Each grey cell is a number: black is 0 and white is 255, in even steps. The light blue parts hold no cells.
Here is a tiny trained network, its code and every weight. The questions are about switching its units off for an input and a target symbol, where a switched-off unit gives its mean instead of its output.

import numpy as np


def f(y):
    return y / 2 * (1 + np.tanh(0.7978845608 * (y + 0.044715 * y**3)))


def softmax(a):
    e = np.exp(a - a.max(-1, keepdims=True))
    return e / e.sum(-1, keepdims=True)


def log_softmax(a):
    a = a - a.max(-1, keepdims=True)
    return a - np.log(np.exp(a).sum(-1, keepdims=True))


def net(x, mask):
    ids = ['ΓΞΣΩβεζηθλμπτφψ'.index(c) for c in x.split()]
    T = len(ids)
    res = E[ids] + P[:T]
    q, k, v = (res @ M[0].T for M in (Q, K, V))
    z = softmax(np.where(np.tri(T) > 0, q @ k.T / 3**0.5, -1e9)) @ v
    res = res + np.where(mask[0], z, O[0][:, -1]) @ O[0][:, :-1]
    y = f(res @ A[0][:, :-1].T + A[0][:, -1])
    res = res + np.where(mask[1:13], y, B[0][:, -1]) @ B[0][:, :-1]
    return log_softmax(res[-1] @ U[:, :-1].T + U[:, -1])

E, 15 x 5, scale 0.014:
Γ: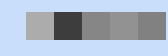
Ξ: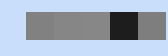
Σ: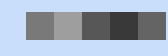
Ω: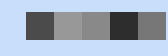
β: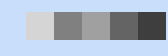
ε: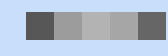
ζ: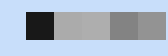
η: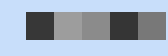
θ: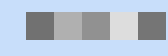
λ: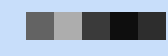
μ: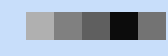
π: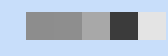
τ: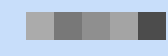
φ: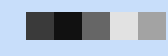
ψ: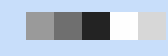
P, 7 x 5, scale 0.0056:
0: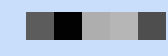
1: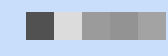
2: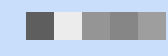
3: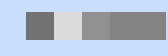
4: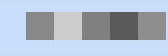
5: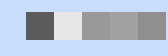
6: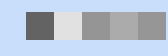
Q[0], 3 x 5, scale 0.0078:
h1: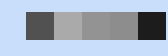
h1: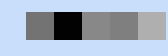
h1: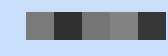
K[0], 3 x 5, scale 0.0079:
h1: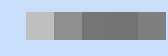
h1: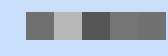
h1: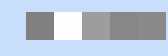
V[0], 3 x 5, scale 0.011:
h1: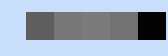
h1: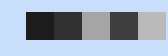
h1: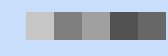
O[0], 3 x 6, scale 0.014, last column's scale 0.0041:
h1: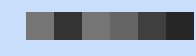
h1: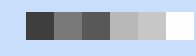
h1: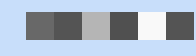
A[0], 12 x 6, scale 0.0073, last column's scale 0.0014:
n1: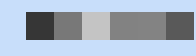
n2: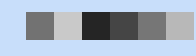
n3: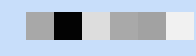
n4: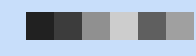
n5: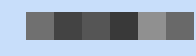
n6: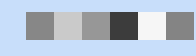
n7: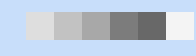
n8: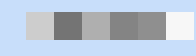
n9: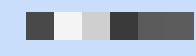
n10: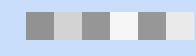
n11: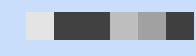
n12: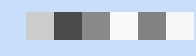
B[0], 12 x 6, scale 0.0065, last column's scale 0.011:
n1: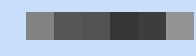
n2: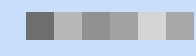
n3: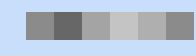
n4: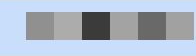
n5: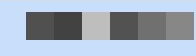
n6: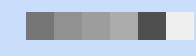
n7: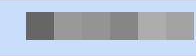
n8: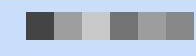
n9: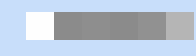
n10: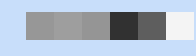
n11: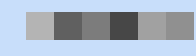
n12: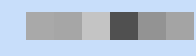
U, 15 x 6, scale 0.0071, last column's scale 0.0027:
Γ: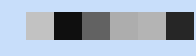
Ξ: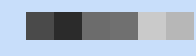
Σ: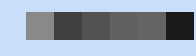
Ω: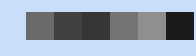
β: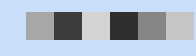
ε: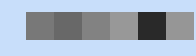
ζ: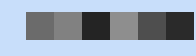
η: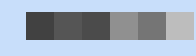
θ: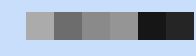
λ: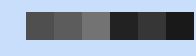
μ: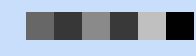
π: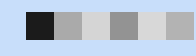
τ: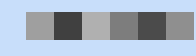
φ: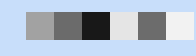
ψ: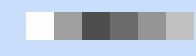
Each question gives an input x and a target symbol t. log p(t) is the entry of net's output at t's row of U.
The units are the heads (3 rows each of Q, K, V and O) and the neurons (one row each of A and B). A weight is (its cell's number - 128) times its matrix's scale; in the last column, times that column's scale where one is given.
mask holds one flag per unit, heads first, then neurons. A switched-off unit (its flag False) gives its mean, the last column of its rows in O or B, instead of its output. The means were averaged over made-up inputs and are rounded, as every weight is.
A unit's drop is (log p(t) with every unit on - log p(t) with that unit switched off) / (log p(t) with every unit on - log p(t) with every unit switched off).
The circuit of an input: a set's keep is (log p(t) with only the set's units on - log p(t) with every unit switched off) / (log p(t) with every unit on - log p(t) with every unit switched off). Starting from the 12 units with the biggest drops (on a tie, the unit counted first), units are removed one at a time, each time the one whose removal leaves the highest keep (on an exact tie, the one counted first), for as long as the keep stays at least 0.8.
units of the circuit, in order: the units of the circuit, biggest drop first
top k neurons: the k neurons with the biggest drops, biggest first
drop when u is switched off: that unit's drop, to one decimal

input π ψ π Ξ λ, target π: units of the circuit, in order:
n2; h1
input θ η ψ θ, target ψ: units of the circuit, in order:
h1; n9; n6
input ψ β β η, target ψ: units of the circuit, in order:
n9; h1
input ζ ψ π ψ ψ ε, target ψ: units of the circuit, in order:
h1; n9
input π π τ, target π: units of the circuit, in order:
h1
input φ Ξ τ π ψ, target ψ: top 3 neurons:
n12; n10; n11
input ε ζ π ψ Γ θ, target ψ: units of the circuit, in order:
h1; n10; n6
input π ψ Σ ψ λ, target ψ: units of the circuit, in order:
h1; n9
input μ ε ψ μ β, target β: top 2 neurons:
n8; n4
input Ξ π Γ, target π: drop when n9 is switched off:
0.2
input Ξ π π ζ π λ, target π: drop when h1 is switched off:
0.6
